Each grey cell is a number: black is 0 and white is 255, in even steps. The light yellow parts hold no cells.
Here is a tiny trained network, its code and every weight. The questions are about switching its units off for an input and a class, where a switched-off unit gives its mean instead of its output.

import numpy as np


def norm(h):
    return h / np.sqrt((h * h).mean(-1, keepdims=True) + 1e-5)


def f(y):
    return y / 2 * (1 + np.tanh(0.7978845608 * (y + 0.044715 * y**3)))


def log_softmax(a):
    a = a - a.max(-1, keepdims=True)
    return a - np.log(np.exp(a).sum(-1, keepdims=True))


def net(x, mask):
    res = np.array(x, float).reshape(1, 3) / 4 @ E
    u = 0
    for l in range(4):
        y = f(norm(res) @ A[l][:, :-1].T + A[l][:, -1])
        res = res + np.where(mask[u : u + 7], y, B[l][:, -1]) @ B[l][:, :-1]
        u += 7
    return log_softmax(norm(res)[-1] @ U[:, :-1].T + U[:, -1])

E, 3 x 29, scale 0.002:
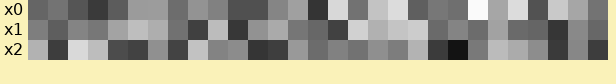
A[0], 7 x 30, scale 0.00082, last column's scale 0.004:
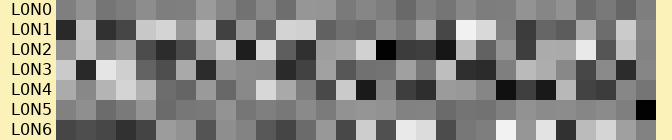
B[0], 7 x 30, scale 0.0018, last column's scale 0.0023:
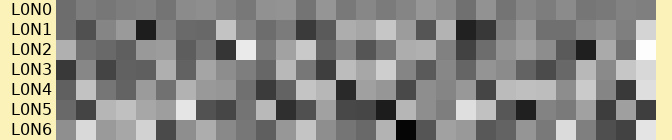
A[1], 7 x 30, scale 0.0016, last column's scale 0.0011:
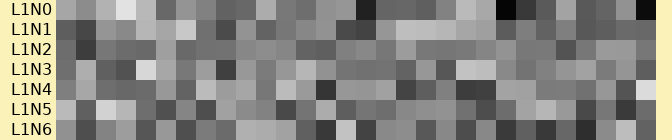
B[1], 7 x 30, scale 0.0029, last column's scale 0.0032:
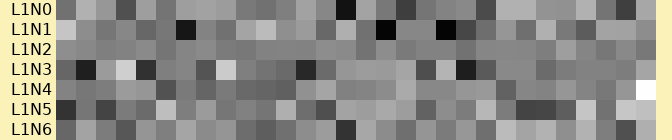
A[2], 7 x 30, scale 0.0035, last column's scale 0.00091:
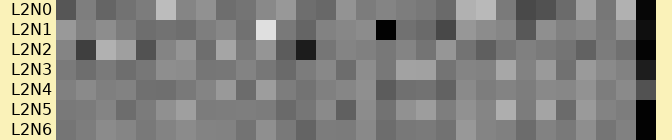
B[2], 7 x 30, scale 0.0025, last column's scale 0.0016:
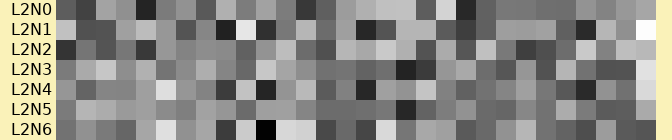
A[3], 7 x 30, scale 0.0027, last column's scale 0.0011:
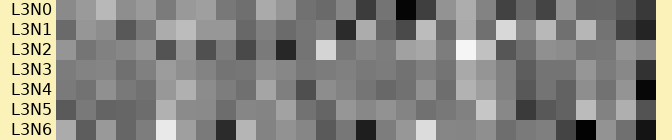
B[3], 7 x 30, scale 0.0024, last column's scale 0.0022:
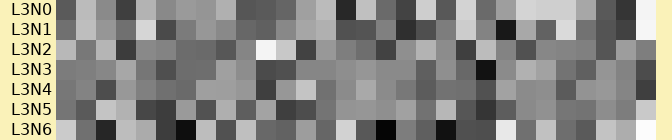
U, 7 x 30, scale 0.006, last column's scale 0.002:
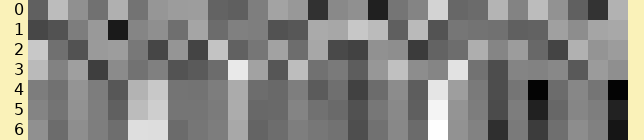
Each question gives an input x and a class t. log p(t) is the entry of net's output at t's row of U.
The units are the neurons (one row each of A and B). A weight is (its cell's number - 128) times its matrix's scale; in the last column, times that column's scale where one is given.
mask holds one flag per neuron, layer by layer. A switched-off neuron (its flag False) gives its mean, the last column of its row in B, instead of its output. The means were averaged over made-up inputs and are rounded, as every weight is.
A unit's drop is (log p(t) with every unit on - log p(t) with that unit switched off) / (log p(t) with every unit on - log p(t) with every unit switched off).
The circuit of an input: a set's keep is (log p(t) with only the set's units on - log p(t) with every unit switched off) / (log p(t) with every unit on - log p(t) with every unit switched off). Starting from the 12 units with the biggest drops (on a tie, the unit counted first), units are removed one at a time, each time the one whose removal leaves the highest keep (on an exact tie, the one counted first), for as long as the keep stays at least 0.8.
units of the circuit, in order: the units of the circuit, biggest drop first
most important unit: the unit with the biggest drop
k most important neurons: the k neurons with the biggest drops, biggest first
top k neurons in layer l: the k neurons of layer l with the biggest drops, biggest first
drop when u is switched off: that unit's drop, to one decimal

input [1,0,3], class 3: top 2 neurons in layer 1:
(L1N3; L1N4)
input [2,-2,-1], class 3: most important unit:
L3N2
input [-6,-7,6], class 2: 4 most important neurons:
(L2N1; L0N6; L1N3; L0N1)
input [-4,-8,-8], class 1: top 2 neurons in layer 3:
(L3N5; L3N6)
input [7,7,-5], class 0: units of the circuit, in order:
(L3N1; L2N3)
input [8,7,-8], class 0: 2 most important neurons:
(L1N5; L0N3)
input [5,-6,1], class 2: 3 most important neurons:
(L0N4; L2N1; L1N6)
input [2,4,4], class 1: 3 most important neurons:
(L0N2; L2N4; L2N1)
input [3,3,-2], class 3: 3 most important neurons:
(L2N4; L0N2; L0N4)
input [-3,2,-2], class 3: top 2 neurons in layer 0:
(L0N4; L0N6)
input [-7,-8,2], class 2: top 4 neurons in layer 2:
(L2N1; L2N4; L2N3; L2N5)
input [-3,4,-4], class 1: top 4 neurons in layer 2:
(L2N4; L2N1; L2N3; L2N6)
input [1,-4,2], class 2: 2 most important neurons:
(L0N1; L0N4)
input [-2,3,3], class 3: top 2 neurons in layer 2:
(L2N4; L2N1)
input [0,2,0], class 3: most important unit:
L1N0
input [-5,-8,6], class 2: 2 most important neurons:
(L2N1; L1N3)
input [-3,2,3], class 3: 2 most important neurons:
(L0N3; L1N3)
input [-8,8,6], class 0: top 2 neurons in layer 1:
(L1N0; L1N6)
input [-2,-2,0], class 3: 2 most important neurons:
(L0N4; L3N2)
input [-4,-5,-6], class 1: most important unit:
L1N1
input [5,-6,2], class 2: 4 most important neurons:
(L0N4; L2N1; L1N6; L1N0)
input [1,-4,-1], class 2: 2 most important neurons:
(L0N3; L0N4)
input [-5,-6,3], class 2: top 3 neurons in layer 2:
(L2N1; L2N4; L2N3)
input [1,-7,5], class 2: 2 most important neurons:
(L2N1; L1N3)
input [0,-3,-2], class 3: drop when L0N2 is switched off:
1.6
